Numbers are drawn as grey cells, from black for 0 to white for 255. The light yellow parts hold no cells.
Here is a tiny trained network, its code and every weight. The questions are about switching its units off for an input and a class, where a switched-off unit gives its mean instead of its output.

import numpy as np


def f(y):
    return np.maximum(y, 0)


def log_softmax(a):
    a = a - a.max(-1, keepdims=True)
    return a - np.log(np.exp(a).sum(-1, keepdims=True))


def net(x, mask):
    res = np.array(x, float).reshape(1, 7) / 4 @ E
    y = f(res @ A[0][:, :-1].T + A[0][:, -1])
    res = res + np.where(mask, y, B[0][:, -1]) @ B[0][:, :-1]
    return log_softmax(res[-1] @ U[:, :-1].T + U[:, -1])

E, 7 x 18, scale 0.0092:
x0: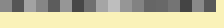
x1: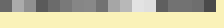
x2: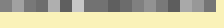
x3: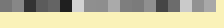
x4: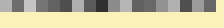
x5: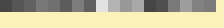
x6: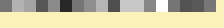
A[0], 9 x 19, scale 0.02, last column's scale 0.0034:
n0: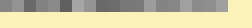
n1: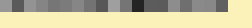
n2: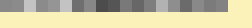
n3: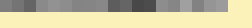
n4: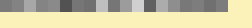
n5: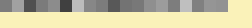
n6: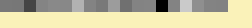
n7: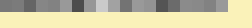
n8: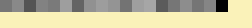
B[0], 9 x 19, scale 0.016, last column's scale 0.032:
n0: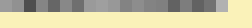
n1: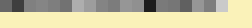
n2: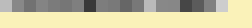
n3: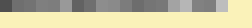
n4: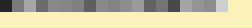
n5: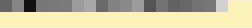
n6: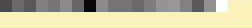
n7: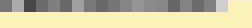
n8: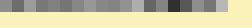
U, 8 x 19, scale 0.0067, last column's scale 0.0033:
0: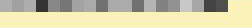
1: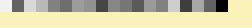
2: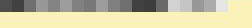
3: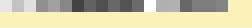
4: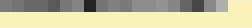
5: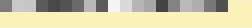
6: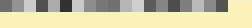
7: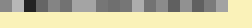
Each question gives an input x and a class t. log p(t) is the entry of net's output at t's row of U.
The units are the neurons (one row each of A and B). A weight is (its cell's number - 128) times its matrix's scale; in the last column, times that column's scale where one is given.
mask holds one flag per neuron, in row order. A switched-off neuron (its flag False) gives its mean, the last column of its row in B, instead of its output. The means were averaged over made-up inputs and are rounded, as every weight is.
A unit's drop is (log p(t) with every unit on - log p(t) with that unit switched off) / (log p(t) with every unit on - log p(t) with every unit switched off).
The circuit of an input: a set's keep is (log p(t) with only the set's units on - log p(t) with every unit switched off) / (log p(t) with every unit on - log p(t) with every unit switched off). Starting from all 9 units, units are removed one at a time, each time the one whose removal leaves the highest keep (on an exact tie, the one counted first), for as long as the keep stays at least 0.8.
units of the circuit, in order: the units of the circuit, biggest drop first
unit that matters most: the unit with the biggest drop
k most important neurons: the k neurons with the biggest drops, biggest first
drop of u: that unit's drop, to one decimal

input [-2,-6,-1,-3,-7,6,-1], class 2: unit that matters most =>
n3
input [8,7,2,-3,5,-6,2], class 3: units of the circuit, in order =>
n6, n5, n1
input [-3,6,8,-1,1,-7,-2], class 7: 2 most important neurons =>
n6, n5
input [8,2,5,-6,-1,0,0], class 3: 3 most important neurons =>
n6, n5, n1
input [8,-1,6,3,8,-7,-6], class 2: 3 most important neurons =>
n1, n7, n8
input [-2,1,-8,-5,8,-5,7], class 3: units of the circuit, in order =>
n2, n6, n5
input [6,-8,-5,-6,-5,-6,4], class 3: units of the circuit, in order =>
n2, n6, n5
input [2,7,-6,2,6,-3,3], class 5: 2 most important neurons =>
n6, n1
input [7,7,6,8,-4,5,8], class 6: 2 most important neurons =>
n4, n8
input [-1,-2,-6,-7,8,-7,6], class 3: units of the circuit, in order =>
n2, n6
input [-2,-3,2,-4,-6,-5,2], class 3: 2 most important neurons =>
n6, n1
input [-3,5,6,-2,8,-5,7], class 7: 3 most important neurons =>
n6, n5, n0
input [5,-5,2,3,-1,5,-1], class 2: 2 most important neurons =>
n2, n3
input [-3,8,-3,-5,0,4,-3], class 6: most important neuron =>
n6
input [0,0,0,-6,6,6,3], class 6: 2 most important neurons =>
n6, n4
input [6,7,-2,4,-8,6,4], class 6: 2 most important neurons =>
n4, n8
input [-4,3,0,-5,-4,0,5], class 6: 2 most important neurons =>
n6, n4
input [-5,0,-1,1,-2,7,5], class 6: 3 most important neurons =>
n4, n6, n2
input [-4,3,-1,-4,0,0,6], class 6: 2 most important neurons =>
n6, n4
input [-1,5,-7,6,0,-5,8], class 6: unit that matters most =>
n4
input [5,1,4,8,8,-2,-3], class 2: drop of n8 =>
0.1
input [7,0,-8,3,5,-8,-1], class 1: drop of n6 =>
0.3
